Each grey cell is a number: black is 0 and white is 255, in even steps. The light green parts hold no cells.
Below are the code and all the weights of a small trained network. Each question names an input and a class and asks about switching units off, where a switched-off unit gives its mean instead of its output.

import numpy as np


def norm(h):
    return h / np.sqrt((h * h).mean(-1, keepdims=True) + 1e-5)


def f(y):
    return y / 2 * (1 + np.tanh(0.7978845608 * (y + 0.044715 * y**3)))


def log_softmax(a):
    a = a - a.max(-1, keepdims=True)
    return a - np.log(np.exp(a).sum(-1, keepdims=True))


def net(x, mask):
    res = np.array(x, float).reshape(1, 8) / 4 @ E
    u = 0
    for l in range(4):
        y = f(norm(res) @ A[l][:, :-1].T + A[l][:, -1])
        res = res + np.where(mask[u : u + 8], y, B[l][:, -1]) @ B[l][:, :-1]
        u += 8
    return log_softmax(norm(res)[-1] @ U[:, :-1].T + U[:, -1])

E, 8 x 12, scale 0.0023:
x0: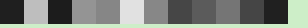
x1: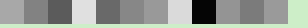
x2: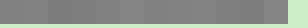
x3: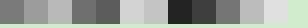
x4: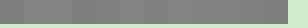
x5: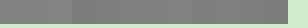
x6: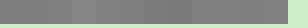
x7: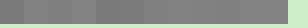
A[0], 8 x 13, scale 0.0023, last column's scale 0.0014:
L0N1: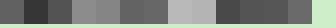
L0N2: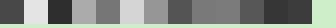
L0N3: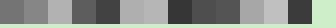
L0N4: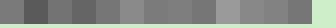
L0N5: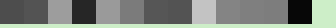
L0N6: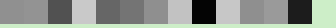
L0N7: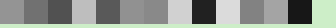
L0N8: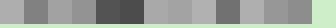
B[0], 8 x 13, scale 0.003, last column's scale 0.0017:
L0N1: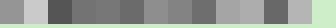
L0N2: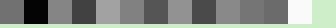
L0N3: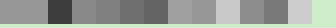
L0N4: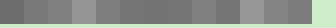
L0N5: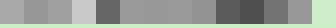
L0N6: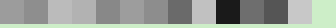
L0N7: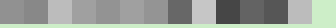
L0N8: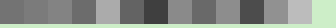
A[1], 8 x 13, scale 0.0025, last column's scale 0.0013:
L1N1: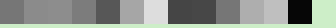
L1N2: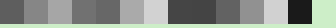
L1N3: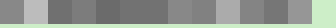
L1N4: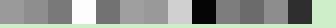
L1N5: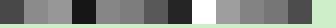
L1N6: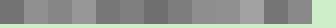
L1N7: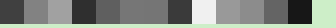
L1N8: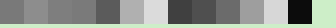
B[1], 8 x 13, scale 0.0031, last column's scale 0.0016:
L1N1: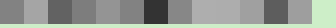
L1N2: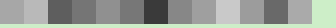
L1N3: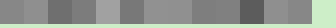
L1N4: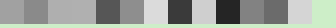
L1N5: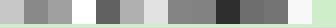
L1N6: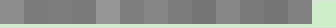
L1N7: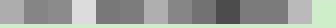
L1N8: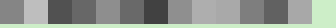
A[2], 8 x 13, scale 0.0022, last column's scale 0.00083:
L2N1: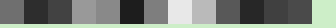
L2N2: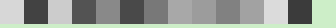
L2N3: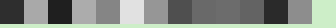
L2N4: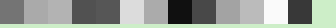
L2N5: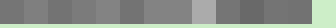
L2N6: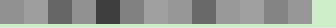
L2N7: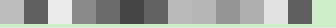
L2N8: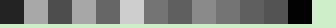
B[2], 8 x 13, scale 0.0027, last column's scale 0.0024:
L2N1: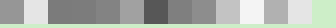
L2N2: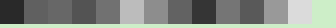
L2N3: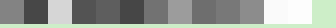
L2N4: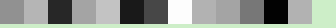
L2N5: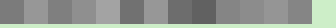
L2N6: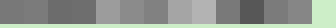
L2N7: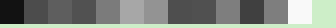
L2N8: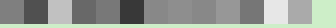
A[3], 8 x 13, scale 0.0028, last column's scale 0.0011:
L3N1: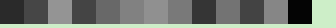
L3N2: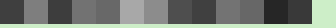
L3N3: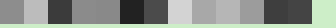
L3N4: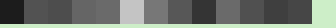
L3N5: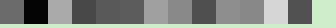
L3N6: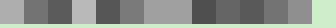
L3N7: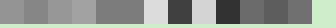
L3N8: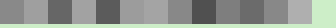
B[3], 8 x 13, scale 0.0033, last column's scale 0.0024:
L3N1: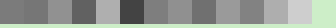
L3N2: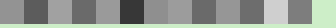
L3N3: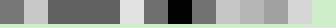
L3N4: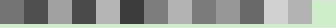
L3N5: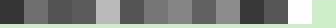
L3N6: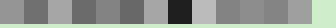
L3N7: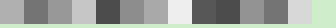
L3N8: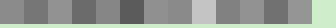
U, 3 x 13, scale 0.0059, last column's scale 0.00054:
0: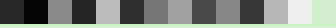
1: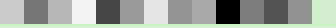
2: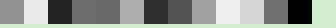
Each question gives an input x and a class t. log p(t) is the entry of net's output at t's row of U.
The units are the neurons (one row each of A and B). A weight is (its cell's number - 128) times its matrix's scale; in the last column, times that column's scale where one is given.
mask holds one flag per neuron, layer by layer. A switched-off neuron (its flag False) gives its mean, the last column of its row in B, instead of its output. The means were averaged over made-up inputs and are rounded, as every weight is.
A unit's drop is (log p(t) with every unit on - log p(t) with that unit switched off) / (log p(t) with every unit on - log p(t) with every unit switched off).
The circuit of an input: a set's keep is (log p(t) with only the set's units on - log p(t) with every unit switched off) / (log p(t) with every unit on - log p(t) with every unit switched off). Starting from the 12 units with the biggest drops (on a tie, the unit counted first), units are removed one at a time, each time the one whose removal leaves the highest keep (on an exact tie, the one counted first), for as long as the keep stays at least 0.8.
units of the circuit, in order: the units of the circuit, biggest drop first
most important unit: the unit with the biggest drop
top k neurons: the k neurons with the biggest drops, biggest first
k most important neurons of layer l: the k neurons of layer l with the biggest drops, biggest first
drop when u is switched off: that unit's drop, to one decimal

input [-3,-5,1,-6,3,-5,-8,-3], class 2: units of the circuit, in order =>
(L2N1; L3N3)
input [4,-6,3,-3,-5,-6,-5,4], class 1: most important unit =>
L1N5
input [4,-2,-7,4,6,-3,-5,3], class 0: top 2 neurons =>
(L0N2; L2N1)
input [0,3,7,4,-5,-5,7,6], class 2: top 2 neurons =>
(L1N5; L0N5)
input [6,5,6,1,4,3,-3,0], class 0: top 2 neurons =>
(L0N2; L1N5)
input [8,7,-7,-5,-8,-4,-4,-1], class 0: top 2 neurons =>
(L0N2; L1N5)
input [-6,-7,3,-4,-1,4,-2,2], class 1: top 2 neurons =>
(L1N5; L0N2)
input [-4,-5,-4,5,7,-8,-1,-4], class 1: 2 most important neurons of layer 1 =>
(L1N5; L1N7)
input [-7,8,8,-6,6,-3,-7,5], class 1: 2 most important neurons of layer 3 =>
(L3N4; L3N1)
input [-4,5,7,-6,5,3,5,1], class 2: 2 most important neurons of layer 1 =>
(L1N5; L1N7)
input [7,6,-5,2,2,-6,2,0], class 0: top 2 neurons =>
(L0N2; L1N5)
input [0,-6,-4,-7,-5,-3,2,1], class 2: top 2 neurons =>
(L2N1; L1N4)
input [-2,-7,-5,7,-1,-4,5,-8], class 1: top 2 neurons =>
(L1N5; L1N7)
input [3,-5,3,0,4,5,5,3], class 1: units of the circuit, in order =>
(L1N5)
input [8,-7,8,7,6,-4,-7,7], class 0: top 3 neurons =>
(L0N2; L2N1; L1N4)
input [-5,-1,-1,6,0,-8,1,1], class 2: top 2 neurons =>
(L0N2; L2N4)
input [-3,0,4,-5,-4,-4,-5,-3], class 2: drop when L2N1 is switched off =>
0.1
